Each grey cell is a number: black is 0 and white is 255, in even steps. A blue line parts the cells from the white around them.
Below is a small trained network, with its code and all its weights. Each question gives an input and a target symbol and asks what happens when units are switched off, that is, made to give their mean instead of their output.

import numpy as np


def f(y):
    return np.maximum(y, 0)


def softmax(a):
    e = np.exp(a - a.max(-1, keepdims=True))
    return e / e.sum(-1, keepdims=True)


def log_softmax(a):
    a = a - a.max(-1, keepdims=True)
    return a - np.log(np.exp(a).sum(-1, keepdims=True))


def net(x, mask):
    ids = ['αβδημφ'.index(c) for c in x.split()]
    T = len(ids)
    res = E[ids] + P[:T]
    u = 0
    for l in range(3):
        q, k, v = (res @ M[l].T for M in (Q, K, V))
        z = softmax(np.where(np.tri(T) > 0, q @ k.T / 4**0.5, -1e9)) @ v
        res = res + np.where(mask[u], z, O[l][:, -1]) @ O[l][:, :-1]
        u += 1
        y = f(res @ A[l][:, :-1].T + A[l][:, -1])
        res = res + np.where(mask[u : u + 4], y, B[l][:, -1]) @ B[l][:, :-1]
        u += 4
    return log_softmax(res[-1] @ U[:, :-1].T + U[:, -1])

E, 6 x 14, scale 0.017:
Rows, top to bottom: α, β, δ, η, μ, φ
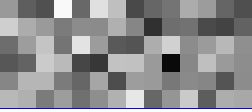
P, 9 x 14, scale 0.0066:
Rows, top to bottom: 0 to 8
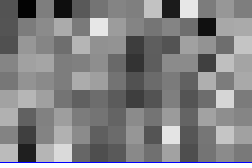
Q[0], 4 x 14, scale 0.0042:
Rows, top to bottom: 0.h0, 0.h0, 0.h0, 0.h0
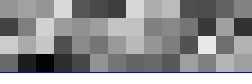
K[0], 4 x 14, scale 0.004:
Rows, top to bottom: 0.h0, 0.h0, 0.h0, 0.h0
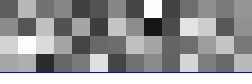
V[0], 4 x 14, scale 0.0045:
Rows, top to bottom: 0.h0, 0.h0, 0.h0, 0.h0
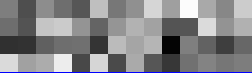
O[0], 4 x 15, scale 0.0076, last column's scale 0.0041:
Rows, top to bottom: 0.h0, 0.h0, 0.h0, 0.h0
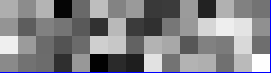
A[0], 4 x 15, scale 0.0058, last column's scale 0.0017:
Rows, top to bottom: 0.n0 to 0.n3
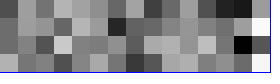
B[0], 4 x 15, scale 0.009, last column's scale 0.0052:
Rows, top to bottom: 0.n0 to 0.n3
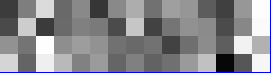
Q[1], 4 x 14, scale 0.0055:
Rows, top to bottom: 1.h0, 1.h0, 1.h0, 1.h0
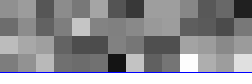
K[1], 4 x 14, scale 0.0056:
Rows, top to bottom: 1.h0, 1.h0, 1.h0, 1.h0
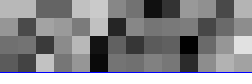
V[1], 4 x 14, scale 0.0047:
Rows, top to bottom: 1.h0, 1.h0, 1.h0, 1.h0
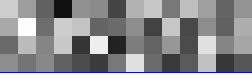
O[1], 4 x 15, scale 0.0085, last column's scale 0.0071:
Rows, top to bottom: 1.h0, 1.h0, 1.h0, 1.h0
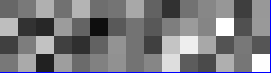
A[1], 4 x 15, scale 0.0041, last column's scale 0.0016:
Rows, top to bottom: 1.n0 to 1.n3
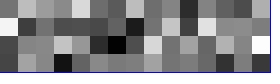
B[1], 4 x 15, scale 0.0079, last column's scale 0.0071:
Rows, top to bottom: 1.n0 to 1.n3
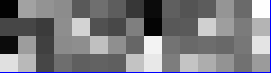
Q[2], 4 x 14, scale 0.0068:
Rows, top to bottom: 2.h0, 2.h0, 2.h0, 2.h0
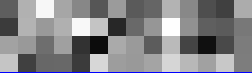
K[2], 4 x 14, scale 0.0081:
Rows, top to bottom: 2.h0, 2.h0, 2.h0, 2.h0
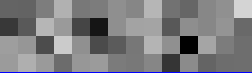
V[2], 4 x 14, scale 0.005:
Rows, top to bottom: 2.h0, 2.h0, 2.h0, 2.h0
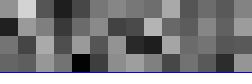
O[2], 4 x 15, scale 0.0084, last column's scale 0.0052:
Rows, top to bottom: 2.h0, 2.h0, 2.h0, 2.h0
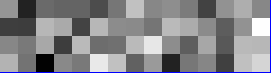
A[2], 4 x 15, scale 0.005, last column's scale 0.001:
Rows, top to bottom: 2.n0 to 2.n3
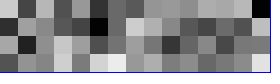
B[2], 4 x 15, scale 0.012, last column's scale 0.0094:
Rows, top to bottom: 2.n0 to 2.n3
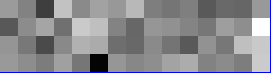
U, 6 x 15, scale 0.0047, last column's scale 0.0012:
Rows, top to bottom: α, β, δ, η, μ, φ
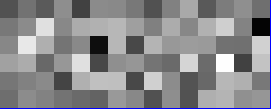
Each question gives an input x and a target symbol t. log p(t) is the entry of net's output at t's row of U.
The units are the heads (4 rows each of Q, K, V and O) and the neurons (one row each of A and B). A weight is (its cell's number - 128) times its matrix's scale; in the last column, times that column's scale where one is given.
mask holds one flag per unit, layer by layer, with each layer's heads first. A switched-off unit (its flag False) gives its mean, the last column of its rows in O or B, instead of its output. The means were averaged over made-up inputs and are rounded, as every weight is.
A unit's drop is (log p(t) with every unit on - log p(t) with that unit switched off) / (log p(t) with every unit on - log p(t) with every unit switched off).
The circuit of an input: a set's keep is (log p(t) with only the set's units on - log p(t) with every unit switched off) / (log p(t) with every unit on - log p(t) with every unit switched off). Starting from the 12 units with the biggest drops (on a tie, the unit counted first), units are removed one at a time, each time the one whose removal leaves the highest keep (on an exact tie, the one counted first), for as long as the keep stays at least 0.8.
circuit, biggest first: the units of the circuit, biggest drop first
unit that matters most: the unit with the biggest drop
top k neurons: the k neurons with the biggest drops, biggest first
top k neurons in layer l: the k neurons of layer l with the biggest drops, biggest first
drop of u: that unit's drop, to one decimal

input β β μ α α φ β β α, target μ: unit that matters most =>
1.h0
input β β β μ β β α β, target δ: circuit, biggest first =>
0.h0; 2.h0
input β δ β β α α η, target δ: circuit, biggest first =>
1.h0; 2.n3; 0.n1
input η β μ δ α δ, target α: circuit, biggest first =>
1.h0; 2.h0
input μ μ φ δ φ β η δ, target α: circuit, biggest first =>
2.h0; 1.h0; 2.n1
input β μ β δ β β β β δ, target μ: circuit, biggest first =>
0.n0; 1.n2; 2.h0
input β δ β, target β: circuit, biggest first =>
2.h0; 2.n1; 0.n0; 0.h0
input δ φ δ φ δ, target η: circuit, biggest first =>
2.h0; 0.h0
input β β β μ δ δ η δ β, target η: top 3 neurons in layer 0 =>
0.n0; 0.n2; 0.n1
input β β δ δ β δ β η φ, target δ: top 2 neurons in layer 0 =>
0.n1; 0.n3
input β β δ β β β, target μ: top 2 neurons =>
2.n1; 0.n0
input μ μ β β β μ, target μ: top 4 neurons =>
0.n0; 1.n2; 2.n1; 0.n3
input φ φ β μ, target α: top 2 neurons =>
0.n1; 1.n2
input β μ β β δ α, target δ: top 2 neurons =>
0.n0; 1.n2
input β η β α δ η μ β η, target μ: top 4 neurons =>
0.n3; 2.n3; 2.n2; 1.n0
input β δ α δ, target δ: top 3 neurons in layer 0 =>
0.n0; 0.n2; 0.n3
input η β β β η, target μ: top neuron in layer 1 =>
1.n2
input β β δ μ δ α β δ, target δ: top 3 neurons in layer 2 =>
2.n1; 2.n2; 2.n0
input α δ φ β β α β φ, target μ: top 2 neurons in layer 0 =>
0.n0; 0.n1
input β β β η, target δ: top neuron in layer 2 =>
2.n3
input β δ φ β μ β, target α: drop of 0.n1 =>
0.1
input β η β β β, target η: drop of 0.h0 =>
1.3
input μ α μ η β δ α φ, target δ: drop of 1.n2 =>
-0.1
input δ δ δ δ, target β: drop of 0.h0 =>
0.1
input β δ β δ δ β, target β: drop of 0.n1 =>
0.0
